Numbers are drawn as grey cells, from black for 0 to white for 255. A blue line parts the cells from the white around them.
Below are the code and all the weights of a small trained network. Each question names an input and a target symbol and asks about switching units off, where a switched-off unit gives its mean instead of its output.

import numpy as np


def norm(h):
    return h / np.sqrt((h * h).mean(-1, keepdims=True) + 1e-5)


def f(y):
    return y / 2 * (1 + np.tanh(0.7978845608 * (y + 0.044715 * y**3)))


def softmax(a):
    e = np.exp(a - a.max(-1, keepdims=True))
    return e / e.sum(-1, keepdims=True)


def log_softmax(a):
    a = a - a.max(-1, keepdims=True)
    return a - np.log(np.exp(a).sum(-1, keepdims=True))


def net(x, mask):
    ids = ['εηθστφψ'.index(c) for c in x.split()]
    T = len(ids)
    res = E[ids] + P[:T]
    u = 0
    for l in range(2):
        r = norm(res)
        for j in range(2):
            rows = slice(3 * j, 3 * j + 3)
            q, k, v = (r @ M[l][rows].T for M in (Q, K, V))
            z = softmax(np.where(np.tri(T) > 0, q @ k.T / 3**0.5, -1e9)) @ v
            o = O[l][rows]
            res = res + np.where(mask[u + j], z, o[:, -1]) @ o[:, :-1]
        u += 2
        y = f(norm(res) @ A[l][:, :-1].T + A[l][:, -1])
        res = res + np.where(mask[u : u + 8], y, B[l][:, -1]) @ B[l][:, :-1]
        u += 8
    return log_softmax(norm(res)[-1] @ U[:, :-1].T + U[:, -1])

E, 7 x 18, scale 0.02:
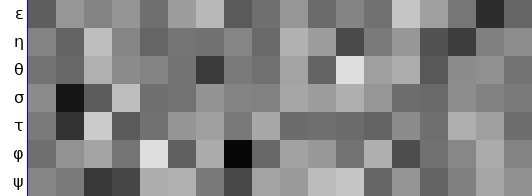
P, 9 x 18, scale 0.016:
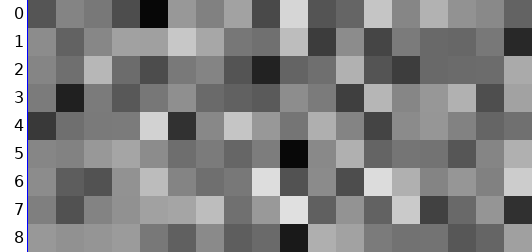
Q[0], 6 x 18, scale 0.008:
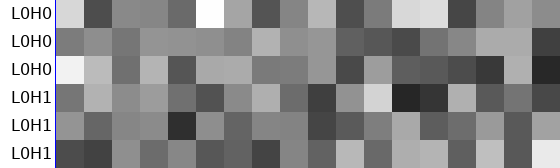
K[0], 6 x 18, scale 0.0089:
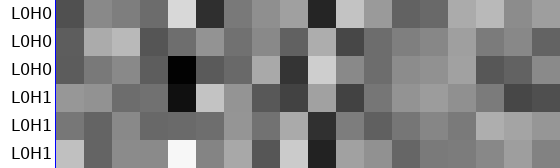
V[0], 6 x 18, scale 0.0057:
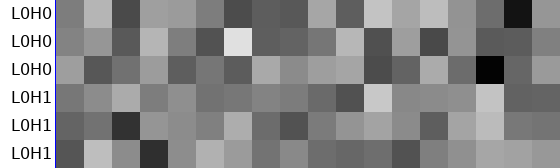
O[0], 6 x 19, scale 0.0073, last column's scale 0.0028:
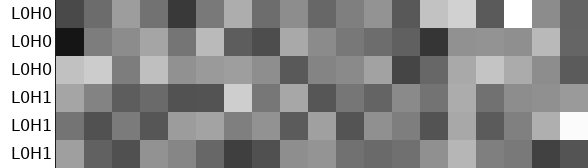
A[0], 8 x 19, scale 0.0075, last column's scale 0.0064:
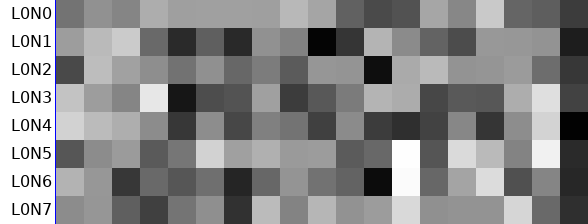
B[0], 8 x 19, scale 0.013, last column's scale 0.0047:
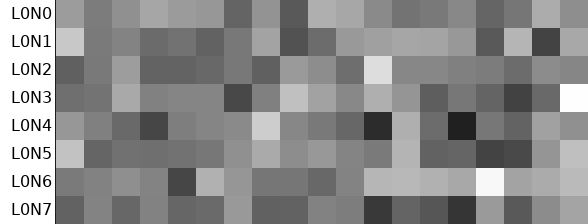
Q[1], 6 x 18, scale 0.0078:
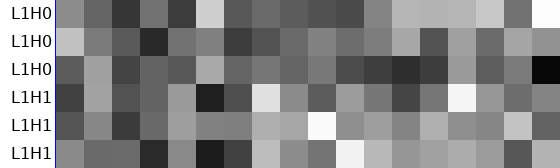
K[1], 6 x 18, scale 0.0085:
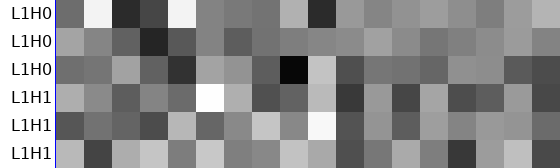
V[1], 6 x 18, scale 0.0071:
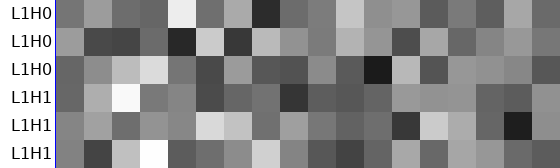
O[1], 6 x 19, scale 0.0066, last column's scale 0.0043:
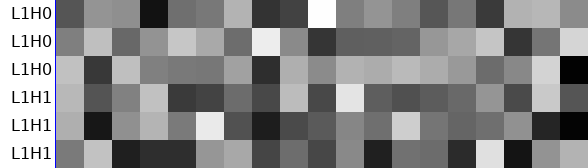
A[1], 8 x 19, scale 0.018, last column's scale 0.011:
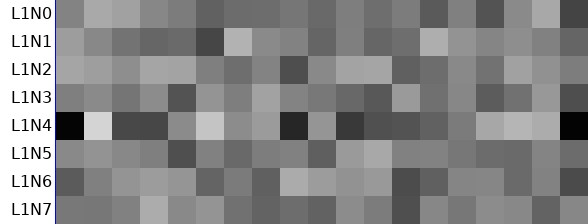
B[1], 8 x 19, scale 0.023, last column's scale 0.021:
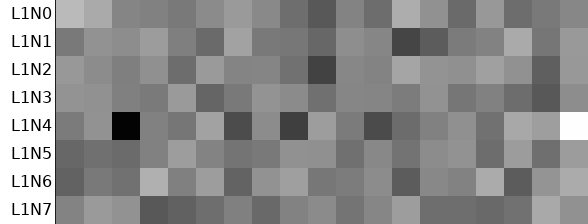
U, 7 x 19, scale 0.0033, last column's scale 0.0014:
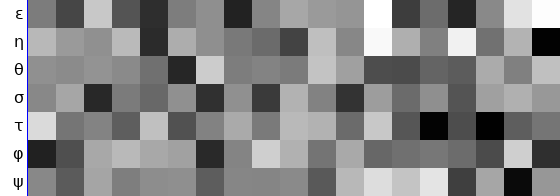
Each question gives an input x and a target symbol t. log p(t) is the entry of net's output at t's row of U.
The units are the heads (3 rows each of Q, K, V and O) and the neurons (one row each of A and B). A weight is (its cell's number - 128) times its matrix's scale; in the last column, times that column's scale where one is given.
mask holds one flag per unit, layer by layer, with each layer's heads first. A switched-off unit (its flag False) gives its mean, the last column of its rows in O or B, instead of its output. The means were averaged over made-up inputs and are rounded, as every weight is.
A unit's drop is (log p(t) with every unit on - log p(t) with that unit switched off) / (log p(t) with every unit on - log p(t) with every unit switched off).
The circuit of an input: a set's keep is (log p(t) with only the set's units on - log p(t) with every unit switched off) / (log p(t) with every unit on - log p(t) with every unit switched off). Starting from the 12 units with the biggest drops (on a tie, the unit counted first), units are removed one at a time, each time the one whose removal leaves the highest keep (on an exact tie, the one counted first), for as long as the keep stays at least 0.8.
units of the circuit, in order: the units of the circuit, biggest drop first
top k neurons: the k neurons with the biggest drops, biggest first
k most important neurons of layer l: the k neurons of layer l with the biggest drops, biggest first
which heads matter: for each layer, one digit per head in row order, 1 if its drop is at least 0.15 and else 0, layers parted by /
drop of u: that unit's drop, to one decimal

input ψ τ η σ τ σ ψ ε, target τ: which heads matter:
10 / 00
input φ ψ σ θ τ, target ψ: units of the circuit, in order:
(L1H1; L1N4)
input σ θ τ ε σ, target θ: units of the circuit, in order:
(L0H0; L1N4; L1N1)
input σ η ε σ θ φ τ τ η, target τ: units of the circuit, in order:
(L0N4; L1N4)
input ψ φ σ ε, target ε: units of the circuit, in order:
(L0N7; L1H0; L1N4)
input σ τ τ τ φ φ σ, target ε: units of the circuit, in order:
(L1H0; L1N4)
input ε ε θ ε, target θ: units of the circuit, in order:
(L1N1; L0H0; L1N4)
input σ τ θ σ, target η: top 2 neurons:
(L0N6; L1N4)
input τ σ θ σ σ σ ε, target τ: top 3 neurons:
(L0N5; L1N4; L1N3)
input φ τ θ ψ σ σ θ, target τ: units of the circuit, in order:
(L0N5; L1N4; L0H1; L1N3)
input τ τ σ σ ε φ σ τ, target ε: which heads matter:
00 / 01
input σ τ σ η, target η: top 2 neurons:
(L0N6; L1N4)
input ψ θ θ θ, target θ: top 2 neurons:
(L1N1; L1N4)
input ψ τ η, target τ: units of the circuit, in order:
(L0N4; L1N4; L0N3)
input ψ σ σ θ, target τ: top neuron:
(L0N5)
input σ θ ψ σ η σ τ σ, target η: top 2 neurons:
(L1N2; L1N4)
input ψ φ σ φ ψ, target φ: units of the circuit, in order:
(L1H1; L1N4; L1N6)
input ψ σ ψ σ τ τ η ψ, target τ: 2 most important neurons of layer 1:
(L1N4; L1N6)
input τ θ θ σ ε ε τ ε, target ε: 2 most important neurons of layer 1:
(L1N4; L1N7)
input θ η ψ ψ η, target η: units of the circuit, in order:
(L0H0; L1N2; L1N4)
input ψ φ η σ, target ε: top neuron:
(L0N7)
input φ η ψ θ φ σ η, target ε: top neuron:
(L1N4)
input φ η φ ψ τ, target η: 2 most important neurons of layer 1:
(L1N2; L1N4)
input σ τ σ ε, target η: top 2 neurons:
(L0N6; L1N4)
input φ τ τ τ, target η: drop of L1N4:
0.2
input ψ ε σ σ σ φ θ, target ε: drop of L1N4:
0.2
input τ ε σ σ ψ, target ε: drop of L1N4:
0.4
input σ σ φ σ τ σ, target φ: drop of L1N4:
0.1
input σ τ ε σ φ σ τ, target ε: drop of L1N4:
0.2
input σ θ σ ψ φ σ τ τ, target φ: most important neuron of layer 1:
(L1N4)
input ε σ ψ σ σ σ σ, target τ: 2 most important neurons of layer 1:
(L1N4; L1N3)
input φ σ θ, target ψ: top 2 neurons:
(L0N1; L1N4)
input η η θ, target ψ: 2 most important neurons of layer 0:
(L0N1; L0N3)
